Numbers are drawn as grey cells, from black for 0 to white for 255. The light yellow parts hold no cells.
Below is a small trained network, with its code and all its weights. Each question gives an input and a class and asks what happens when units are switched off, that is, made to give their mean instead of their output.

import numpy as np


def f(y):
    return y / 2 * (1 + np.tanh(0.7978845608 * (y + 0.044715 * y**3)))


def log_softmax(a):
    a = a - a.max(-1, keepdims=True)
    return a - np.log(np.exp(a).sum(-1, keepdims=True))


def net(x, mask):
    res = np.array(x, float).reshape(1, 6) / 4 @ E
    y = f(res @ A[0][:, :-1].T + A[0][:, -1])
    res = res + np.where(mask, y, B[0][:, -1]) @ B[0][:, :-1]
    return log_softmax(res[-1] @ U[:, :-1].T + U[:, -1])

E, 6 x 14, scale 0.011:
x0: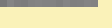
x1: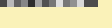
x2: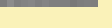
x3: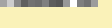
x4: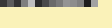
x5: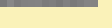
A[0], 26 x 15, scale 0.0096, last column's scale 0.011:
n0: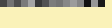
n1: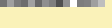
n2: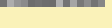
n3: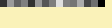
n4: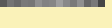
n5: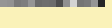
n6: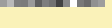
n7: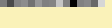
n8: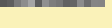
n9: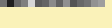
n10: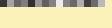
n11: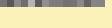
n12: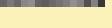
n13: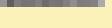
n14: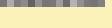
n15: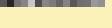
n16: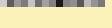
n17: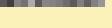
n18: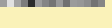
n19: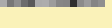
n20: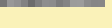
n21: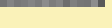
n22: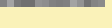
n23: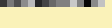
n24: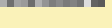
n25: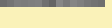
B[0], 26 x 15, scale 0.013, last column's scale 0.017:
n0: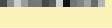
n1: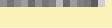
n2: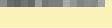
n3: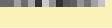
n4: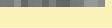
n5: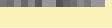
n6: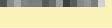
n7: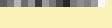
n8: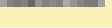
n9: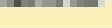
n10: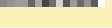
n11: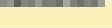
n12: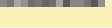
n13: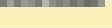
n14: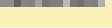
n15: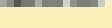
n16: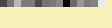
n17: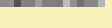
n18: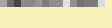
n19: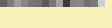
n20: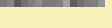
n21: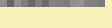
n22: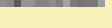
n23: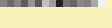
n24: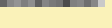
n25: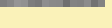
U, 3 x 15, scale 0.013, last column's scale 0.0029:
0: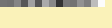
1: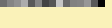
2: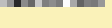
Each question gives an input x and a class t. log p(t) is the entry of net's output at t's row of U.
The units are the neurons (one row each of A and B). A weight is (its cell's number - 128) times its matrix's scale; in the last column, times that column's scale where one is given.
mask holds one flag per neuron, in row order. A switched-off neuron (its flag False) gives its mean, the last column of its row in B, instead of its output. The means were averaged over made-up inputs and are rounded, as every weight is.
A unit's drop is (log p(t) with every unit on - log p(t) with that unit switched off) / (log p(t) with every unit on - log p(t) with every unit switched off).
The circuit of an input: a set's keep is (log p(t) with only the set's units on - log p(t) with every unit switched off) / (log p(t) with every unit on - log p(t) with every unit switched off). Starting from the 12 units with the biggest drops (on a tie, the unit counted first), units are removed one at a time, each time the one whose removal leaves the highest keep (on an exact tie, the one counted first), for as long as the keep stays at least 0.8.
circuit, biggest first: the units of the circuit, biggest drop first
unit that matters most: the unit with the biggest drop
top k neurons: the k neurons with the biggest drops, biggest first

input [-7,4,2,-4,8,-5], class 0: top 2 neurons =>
[n23 n3]
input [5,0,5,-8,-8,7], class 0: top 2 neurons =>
[n7 n10]
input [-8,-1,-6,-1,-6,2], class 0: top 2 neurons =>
[n10 n1]
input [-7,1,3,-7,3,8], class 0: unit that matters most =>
n7
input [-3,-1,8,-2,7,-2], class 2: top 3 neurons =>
[n9 n15 n16]
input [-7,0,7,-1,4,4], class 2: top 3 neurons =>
[n16 n3 n7]
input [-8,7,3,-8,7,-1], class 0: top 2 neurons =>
[n3 n23]
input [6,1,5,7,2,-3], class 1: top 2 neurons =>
[n1 n6]
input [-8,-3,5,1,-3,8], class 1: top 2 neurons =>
[n23 n3]
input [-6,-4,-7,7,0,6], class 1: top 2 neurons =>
[n1 n6]
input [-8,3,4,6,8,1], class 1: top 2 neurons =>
[n0 n1]
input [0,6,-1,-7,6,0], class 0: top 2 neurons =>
[n3 n23]
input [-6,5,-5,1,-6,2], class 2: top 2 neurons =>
[n18 n16]
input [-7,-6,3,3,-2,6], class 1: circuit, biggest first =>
[n23]
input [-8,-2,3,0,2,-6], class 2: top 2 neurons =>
[n7 n3]
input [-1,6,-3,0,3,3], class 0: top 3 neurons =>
[n3 n23 n1]
